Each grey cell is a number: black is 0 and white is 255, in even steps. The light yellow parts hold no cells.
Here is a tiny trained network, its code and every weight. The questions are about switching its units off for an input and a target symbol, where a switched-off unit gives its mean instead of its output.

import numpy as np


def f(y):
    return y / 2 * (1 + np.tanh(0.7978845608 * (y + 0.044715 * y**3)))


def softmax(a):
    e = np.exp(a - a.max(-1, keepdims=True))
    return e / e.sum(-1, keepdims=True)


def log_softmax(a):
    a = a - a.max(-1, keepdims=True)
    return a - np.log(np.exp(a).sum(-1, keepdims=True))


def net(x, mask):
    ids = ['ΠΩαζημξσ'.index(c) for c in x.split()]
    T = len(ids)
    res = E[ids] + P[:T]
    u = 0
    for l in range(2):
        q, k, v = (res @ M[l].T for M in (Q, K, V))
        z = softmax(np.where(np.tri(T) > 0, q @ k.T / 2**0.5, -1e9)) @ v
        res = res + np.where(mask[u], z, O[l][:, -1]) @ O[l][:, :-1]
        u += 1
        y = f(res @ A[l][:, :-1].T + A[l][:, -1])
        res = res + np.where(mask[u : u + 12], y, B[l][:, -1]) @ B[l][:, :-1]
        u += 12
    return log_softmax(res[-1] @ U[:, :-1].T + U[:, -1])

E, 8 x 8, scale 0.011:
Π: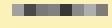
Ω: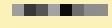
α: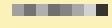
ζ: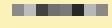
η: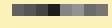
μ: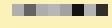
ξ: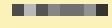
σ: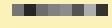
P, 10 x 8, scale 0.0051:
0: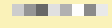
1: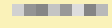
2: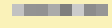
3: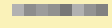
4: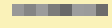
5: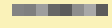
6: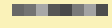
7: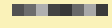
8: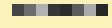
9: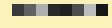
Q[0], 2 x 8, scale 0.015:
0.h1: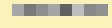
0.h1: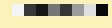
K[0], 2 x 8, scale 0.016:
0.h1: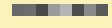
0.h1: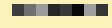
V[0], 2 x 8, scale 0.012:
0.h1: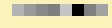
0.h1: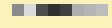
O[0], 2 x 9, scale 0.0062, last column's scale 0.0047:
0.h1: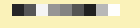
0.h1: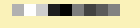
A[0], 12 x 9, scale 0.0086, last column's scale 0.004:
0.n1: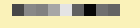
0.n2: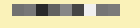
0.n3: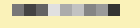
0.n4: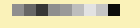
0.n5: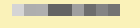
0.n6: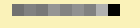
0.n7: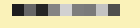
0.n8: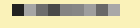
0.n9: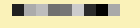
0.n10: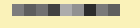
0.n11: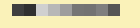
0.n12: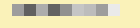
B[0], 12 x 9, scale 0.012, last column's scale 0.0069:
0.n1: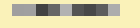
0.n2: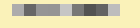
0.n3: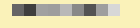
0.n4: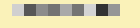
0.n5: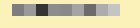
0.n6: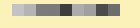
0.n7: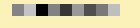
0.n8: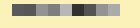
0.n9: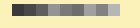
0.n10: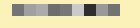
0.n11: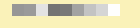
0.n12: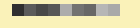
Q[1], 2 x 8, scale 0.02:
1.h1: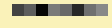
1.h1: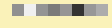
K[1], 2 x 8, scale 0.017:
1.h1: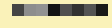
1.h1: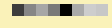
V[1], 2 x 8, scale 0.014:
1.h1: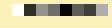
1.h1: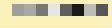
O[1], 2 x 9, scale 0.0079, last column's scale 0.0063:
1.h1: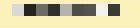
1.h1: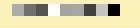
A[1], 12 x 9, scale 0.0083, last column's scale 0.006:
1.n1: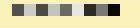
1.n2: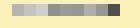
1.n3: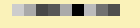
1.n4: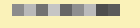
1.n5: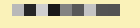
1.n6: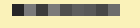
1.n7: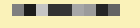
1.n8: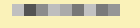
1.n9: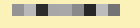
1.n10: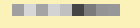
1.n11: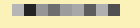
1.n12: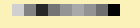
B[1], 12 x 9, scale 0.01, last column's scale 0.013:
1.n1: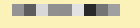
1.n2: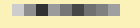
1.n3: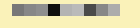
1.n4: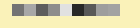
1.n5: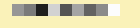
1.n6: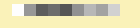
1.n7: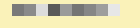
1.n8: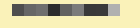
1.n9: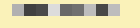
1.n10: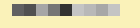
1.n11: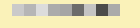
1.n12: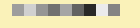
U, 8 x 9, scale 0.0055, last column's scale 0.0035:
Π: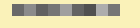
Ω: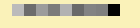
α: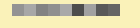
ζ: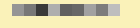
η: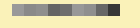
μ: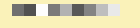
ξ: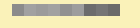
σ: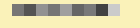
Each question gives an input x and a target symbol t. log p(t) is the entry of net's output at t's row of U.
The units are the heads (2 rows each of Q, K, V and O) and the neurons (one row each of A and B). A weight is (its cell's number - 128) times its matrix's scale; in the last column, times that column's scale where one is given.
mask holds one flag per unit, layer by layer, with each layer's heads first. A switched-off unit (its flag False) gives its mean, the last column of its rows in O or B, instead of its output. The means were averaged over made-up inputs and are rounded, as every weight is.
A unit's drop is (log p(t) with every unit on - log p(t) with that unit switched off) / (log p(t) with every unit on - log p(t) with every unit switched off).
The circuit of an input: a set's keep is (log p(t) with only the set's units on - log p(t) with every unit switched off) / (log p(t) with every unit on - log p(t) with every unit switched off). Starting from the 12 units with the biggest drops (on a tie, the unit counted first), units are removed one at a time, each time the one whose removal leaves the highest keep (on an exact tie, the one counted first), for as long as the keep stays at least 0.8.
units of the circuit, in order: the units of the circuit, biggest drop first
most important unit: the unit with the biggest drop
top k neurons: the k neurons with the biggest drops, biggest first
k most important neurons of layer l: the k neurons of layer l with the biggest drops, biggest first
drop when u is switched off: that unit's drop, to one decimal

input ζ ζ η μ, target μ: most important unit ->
0.n11
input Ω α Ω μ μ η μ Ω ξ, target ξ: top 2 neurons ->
1.n1; 0.n11
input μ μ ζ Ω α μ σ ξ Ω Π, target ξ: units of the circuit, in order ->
1.h1; 0.n11; 1.n1; 0.n9
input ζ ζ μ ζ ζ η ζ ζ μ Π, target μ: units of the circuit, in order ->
0.n11; 0.h1
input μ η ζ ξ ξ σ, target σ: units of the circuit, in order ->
0.n2; 0.h1; 1.n8; 0.n4
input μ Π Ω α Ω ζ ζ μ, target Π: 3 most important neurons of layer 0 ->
0.n11; 0.n1; 0.n3
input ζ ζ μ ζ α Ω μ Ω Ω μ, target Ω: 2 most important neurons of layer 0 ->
0.n11; 0.n1
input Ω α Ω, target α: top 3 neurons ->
0.n11; 0.n12; 1.n4
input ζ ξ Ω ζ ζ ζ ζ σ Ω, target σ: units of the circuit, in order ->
0.h1; 1.n8; 0.n4; 0.n2
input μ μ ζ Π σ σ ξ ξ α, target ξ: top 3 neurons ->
1.n1; 0.n11; 0.n9
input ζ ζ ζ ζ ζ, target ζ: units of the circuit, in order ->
0.n11; 1.h1; 1.n9
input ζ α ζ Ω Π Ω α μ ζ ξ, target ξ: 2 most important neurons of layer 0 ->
0.n9; 0.n11
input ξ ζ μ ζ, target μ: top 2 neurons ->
0.n7; 1.n5
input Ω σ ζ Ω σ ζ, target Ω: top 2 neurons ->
1.n11; 1.n3
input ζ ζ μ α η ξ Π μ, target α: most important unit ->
0.n11
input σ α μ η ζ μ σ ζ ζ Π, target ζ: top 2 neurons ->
0.n11; 1.n7
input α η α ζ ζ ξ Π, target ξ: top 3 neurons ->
1.n1; 0.n11; 0.n9
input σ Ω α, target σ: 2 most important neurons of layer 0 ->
0.n4; 0.n7
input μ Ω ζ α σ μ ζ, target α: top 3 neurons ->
0.n9; 0.n12; 1.n4
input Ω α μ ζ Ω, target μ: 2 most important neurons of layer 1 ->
1.n7; 1.n9
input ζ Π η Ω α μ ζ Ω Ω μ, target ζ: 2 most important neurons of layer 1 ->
1.n2; 1.n7
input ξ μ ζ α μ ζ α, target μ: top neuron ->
1.n5
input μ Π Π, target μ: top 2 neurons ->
1.n7; 0.n3
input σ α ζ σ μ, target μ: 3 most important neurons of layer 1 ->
1.n5; 1.n10; 1.n9
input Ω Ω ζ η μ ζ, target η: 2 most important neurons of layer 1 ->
1.n5; 1.n6
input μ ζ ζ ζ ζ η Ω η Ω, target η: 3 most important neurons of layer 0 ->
0.n11; 0.n10; 0.n4
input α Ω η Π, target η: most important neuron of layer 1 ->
1.n7
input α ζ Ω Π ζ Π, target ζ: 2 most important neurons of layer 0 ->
0.n11; 0.n5
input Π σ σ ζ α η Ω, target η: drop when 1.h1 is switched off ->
0.8
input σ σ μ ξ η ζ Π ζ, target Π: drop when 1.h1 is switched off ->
0.8
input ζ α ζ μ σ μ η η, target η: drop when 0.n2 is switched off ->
-0.1
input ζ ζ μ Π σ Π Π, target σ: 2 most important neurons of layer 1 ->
1.n8; 1.n6
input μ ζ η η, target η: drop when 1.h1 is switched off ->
0.7
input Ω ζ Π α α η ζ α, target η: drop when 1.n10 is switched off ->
-0.1
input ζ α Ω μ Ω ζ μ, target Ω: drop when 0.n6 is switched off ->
0.1
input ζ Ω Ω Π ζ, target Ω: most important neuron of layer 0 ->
0.n12
